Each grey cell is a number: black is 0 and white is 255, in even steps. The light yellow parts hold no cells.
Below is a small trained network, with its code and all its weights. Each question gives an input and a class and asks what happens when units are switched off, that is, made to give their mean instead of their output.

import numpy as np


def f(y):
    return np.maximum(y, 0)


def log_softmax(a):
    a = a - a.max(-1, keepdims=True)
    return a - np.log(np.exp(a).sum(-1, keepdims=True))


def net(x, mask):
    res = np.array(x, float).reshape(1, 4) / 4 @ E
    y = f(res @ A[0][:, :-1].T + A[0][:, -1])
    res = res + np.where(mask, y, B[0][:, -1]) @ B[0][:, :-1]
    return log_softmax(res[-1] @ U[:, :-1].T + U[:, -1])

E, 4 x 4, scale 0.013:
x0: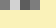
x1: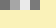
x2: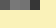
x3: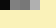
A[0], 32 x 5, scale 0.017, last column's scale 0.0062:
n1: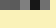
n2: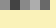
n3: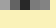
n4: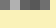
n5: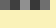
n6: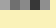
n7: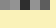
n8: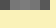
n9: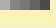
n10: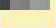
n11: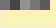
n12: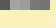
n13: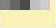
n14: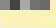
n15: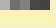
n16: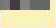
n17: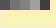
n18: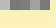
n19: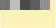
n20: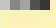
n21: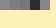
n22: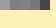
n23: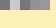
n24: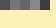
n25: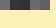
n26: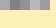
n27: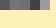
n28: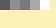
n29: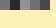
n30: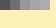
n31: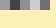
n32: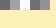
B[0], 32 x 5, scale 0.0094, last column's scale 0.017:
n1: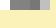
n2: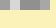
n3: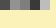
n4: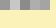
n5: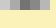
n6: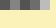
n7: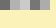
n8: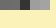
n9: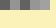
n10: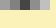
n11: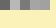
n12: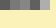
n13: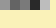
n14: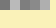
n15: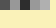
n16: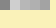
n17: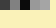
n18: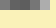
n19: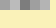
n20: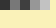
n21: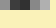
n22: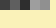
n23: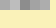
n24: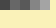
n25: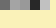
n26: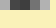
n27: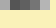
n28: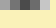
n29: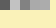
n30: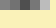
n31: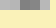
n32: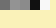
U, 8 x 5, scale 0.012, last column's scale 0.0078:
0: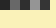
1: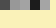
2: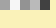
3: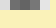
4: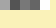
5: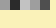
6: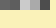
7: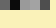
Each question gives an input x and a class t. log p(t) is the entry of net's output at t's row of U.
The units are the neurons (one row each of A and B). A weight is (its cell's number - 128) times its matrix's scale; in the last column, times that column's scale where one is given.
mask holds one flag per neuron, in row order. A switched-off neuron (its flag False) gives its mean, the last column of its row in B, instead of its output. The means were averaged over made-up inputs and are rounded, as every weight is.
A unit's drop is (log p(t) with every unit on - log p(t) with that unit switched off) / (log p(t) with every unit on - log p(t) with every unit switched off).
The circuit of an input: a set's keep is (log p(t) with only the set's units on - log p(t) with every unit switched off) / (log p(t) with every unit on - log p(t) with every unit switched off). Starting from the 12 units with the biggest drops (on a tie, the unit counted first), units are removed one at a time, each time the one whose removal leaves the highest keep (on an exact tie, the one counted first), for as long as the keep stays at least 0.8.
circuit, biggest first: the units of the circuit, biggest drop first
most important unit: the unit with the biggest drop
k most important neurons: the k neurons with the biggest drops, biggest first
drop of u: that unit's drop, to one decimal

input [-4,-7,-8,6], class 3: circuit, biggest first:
(n31)
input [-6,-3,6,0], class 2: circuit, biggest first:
(n16; n29)
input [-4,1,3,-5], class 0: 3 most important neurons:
(n20; n15; n6)
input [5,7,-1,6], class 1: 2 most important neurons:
(n32; n20)
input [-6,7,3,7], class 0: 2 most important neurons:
(n17; n8)
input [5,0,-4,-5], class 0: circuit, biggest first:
(n1; n20)
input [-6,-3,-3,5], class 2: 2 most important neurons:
(n2; n31)
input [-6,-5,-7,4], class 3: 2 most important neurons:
(n13; n26)
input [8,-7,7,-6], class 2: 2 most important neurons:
(n19; n4)
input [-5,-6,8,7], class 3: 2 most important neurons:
(n1; n5)
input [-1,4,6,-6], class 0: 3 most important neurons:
(n20; n15; n6)
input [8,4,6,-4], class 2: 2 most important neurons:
(n4; n19)
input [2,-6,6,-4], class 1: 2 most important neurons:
(n3; n25)
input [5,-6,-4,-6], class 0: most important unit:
n32
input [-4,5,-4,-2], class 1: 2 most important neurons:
(n32; n1)
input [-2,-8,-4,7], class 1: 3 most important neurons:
(n25; n13; n7)
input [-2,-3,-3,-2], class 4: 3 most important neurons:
(n32; n1; n5)
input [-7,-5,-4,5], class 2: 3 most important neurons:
(n2; n31; n32)
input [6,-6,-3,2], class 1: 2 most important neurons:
(n13; n3)
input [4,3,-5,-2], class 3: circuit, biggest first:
(n26)
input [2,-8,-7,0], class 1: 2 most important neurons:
(n3; n7)
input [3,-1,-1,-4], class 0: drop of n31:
0.1
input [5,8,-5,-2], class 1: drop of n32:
0.4
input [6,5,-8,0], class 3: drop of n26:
0.5
